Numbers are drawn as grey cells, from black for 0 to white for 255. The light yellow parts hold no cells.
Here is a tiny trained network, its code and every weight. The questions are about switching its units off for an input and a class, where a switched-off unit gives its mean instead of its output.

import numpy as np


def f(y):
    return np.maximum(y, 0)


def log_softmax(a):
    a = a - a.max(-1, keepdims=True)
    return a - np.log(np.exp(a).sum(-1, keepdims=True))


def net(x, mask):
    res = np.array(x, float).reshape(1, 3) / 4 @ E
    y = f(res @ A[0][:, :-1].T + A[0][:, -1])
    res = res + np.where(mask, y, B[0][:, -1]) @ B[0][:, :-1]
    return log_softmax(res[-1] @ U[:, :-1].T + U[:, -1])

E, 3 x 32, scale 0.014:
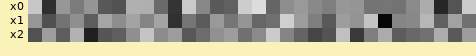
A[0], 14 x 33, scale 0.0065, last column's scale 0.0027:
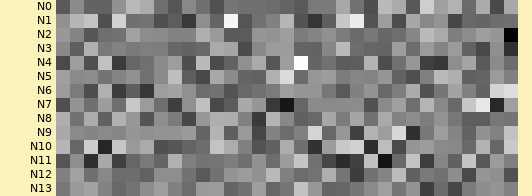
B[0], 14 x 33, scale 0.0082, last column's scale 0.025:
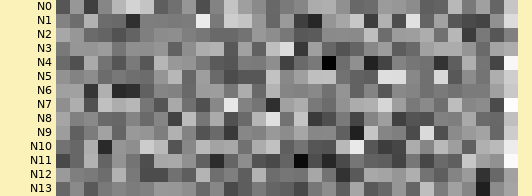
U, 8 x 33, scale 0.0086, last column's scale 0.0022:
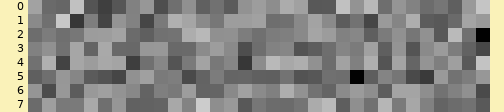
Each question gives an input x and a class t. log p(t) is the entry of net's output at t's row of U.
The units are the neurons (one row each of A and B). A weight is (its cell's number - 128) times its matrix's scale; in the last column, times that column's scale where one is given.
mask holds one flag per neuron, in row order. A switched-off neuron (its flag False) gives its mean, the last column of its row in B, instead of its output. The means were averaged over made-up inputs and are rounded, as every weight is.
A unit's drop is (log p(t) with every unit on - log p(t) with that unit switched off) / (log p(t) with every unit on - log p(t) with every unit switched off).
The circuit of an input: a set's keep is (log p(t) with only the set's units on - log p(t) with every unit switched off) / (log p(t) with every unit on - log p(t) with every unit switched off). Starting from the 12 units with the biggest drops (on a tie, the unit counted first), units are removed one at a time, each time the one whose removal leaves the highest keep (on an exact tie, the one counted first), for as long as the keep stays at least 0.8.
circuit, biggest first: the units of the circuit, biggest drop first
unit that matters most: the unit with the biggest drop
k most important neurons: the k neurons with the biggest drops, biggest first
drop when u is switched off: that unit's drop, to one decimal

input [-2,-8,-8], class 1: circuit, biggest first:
[N10]
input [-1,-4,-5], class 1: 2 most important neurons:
[N10; N7]
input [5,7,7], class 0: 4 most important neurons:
[N5; N10; N9; N6]
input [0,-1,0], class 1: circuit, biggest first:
[N7; N11]
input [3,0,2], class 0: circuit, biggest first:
[N4; N10]
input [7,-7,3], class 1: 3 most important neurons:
[N1; N9; N5]
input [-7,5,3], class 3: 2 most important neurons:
[N4; N7]
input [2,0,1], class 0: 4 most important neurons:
[N10; N4; N11; N1]
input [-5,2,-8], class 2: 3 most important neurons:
[N10; N0; N11]
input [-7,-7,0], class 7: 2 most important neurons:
[N7; N1]
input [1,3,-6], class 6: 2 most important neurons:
[N9; N0]
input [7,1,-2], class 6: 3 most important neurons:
[N1; N5; N9]
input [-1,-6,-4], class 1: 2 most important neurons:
[N7; N10]
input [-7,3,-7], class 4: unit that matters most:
N7
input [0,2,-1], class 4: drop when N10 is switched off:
0.2
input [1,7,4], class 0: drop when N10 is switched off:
0.1
